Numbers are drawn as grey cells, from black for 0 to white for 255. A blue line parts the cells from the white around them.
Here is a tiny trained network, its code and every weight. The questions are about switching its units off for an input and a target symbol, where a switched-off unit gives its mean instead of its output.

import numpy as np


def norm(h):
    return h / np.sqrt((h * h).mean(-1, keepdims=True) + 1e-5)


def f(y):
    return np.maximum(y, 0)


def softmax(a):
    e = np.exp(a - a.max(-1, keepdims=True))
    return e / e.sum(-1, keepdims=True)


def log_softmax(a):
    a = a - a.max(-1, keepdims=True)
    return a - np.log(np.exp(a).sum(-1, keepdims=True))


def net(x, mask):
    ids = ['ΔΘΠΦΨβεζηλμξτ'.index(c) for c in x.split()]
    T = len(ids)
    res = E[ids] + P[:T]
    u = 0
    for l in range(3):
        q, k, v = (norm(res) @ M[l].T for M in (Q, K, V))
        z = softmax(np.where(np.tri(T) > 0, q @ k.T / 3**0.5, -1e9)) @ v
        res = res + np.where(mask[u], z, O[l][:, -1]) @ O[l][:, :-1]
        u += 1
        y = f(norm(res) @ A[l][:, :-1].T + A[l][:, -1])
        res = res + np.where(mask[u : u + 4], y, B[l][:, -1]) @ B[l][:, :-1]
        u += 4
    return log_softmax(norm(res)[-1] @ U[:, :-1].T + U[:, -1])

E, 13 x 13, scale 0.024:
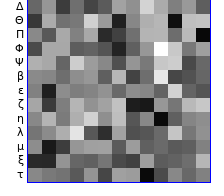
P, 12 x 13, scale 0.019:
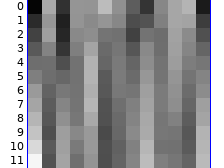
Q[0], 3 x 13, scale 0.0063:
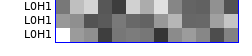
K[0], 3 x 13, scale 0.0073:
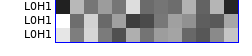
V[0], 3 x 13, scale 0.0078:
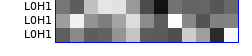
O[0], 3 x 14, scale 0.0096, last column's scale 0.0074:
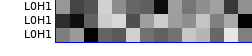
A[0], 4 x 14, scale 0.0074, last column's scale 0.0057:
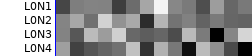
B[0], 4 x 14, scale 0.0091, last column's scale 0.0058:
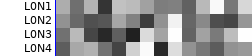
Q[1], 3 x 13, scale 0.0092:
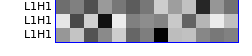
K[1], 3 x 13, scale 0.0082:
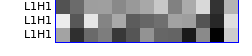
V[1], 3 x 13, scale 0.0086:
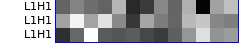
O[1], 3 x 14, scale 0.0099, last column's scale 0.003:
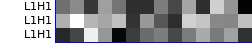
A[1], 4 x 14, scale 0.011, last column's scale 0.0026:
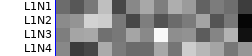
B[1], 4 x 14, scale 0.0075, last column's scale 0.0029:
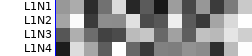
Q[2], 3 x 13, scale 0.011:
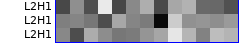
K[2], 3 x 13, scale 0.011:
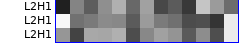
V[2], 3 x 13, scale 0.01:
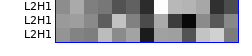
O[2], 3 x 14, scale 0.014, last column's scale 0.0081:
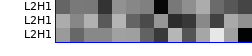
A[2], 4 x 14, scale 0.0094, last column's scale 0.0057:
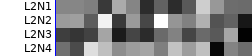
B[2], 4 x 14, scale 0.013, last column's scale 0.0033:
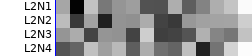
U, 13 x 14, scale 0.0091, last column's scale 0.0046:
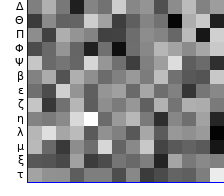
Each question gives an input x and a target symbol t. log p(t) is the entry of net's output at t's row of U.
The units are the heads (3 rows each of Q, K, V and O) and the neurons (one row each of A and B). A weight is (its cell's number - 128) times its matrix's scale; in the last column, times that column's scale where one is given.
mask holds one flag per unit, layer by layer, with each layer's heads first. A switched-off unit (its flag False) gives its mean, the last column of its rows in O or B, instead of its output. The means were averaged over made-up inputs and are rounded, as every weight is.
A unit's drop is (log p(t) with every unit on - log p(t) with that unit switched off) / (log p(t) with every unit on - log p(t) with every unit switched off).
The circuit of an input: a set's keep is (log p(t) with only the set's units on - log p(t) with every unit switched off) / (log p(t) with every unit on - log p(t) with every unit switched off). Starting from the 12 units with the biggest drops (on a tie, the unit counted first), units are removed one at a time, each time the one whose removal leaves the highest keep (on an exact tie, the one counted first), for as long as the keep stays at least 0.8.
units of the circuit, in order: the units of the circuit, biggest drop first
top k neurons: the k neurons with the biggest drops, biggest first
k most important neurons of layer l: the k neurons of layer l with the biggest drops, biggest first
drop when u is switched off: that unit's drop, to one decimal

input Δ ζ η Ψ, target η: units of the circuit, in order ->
L2H1
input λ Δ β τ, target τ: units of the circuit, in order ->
L0H1, L2H1
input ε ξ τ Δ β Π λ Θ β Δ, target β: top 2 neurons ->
L1N4, L0N3
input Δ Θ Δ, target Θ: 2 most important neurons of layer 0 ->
L0N1, L0N3
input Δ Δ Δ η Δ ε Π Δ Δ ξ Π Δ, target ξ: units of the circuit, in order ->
L1H1, L2N3
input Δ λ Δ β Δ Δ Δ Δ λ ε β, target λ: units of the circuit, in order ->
L1N2, L0N4, L1H1
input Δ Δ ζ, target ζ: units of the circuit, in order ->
L2H1, L2N2
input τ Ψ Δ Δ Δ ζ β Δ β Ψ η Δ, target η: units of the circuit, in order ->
L0H1, L2H1
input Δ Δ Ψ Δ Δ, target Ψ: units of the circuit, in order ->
L2H1, L0N3
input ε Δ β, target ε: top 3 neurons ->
L0N1, L0N4, L2N4
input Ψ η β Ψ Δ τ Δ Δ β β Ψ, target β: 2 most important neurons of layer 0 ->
L0N3, L0N1
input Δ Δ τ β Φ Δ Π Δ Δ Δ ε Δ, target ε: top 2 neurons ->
L0N4, L2N4
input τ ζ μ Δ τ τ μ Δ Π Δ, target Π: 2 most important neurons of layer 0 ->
L0N3, L0N1
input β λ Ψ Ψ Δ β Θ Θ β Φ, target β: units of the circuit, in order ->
L2H1
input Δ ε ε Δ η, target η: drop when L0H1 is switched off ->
0.3
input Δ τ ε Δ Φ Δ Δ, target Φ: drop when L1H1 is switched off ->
1.1
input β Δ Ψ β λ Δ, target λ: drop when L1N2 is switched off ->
0.5
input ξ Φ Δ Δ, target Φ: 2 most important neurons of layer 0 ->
L0N1, L0N3
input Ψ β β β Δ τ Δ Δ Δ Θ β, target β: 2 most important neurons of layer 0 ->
L0N3, L0N1
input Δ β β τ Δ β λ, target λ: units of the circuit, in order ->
L1N2
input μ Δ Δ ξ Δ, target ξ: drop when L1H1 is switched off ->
1.3
